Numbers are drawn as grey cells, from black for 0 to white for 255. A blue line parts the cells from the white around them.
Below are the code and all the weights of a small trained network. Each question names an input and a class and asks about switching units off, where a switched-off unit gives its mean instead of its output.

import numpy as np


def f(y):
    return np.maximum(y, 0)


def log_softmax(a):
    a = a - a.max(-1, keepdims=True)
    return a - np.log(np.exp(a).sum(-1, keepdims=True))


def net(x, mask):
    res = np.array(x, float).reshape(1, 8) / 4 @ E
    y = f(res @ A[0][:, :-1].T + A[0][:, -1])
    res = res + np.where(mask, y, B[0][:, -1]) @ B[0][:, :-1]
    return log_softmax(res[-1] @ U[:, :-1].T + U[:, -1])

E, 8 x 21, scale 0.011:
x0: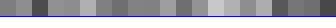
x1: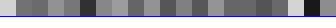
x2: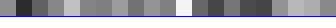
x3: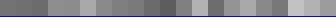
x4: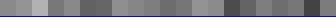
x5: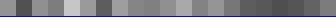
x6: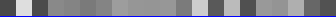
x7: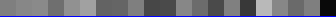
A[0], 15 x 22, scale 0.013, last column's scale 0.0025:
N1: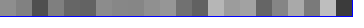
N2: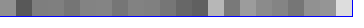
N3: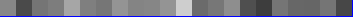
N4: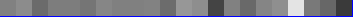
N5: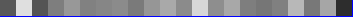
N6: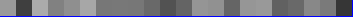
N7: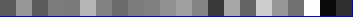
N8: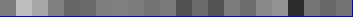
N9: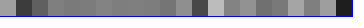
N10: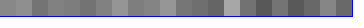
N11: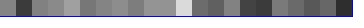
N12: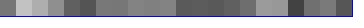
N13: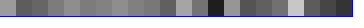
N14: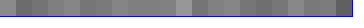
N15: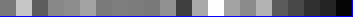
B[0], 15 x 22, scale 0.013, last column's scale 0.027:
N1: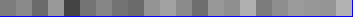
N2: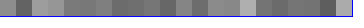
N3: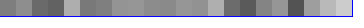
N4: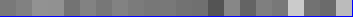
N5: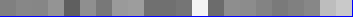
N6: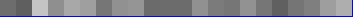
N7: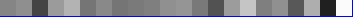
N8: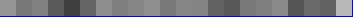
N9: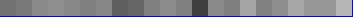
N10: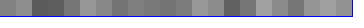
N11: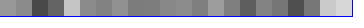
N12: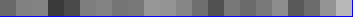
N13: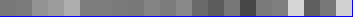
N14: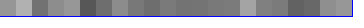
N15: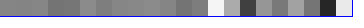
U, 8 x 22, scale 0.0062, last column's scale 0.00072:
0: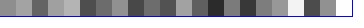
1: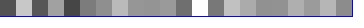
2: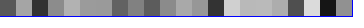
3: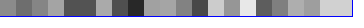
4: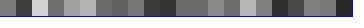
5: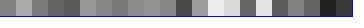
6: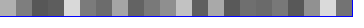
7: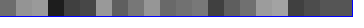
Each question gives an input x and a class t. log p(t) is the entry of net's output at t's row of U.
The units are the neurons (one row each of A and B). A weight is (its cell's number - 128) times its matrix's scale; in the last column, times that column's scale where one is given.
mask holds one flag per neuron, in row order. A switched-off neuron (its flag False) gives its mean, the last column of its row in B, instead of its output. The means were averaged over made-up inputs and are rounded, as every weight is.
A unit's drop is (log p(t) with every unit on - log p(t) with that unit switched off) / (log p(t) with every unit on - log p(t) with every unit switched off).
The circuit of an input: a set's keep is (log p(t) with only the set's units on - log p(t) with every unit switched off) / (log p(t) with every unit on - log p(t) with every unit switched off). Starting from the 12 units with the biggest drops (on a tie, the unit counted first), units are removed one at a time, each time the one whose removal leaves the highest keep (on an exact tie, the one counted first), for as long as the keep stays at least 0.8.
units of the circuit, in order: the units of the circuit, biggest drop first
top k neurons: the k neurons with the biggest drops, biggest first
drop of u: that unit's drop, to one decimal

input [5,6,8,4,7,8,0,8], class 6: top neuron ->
[N11]
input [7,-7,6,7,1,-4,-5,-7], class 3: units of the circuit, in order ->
[N1; N9]
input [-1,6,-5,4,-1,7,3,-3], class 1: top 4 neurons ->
[N5; N1; N2; N8]
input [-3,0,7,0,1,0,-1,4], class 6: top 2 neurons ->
[N11; N3]
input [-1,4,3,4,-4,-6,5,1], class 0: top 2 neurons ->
[N13; N4]
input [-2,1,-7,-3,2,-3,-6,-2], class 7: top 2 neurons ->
[N12; N8]
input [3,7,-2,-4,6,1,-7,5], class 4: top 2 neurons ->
[N6; N2]
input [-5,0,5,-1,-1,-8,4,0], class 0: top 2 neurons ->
[N4; N13]
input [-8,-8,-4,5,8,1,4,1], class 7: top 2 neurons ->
[N8; N12]
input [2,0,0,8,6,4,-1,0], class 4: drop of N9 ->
0.0
